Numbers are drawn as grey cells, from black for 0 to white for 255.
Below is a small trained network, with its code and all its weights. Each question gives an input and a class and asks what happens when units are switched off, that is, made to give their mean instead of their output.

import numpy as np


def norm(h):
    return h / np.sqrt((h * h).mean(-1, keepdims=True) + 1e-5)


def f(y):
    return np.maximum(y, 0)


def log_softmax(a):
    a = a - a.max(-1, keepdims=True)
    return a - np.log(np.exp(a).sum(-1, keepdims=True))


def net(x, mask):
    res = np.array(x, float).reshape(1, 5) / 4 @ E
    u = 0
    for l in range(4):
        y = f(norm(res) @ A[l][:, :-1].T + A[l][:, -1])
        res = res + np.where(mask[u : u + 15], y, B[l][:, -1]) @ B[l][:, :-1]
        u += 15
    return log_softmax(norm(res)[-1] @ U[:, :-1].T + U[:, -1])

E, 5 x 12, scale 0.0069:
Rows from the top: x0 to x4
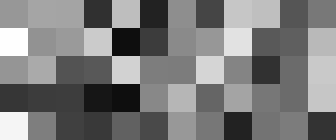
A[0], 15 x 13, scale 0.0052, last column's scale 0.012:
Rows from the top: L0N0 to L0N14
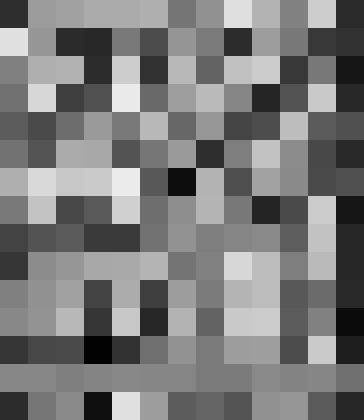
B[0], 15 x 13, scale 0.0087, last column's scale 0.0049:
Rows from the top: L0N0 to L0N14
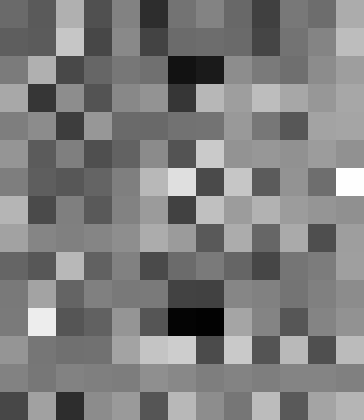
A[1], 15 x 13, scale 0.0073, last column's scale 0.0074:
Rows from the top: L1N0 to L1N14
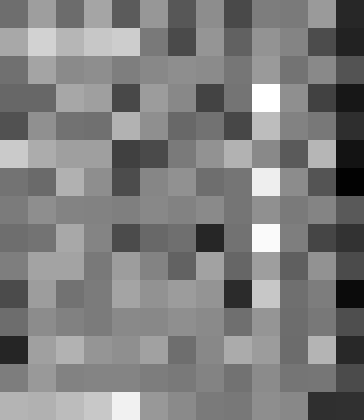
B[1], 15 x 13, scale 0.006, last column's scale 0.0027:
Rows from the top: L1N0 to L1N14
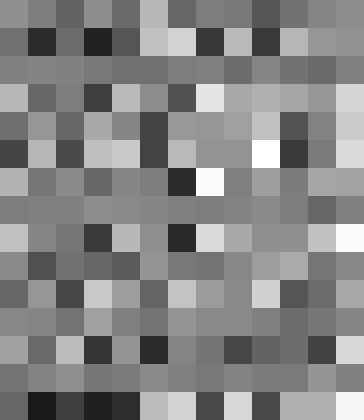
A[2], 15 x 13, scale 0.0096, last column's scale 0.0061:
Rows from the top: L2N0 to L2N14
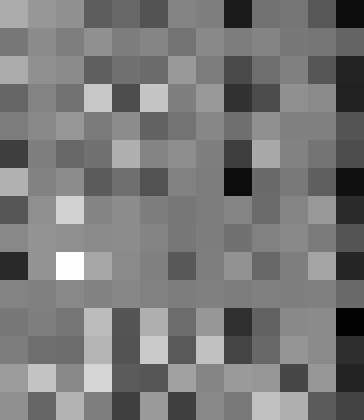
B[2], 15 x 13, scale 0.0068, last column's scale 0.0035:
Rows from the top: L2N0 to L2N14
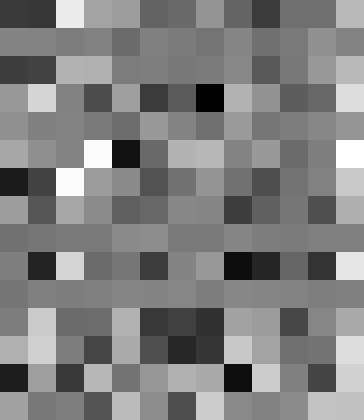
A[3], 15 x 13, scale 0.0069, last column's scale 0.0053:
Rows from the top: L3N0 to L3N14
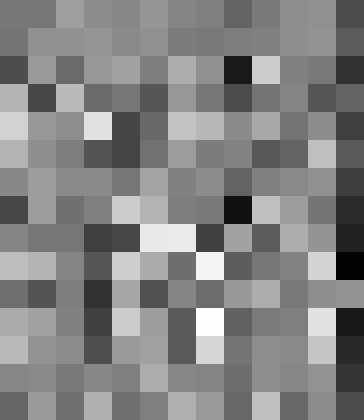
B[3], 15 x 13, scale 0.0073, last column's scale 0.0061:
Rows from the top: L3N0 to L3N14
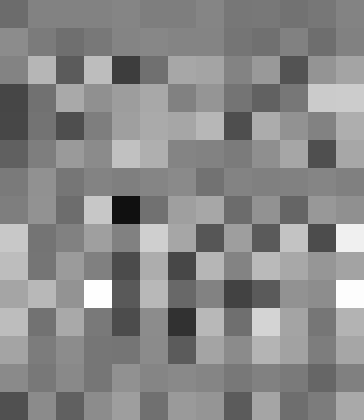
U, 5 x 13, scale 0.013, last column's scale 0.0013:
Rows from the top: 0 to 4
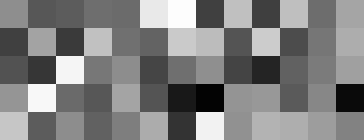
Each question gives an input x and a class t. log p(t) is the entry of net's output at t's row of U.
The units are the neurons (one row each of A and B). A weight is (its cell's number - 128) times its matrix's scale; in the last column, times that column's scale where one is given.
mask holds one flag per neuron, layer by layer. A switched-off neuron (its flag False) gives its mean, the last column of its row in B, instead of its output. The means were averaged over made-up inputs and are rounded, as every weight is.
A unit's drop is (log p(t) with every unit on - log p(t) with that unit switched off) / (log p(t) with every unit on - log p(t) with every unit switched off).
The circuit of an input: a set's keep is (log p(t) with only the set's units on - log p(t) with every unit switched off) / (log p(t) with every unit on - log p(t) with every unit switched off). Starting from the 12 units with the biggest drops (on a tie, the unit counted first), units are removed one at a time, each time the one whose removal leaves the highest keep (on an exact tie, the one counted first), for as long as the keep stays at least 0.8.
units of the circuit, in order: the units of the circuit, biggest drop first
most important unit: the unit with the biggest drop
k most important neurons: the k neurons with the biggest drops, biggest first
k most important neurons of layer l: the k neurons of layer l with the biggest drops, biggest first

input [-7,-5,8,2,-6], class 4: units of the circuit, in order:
(L3N11)
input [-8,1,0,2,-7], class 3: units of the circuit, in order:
(L2N3 L2N12)
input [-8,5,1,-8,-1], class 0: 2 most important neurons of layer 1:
(L1N14 L1N1)
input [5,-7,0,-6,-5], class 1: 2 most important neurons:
(L0N14 L0N12)
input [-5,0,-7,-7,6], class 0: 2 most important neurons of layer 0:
(L0N6 L0N3)
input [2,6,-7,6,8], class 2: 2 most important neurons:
(L0N6 L0N1)
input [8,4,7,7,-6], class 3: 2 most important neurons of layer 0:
(L0N6 L0N11)
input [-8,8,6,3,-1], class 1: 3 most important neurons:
(L1N5 L2N13 L3N4)
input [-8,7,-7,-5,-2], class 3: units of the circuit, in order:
(L2N12 L2N3)
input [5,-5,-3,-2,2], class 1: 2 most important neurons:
(L0N14 L2N5)
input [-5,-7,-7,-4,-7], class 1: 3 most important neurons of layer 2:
(L2N5 L2N6 L2N0)
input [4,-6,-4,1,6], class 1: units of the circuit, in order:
(L0N14 L2N5)
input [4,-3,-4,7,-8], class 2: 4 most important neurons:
(L0N6 L2N9 L0N9 L0N0)
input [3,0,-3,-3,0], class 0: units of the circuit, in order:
(L0N6)
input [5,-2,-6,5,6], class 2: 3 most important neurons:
(L0N1 L0N6 L1N14)
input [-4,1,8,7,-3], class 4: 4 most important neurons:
(L0N6 L0N3 L0N7 L3N11)
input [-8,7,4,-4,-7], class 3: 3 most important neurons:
(L2N12 L2N3 L2N11)
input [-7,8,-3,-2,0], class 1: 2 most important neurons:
(L1N5 L2N13)
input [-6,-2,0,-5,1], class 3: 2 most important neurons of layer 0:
(L0N4 L0N12)
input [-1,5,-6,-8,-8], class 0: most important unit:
L1N14
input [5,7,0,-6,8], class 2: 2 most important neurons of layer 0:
(L0N1 L0N14)
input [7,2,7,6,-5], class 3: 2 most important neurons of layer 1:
(L1N14 L1N8)
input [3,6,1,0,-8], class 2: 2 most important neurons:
(L2N9 L0N0)
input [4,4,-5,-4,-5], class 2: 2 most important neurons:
(L0N0 L2N9)
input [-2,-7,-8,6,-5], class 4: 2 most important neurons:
(L1N3 L1N8)
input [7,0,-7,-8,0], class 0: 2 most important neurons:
(L1N14 L0N6)
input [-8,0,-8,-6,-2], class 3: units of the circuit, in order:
(L2N3)
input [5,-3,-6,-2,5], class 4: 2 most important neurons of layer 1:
(L1N8 L1N3)
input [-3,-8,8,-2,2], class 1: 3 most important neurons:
(L0N14 L2N5 L1N10)
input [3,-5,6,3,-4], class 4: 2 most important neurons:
(L0N3 L0N7)
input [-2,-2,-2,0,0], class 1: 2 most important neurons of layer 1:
(L1N10 L1N4)
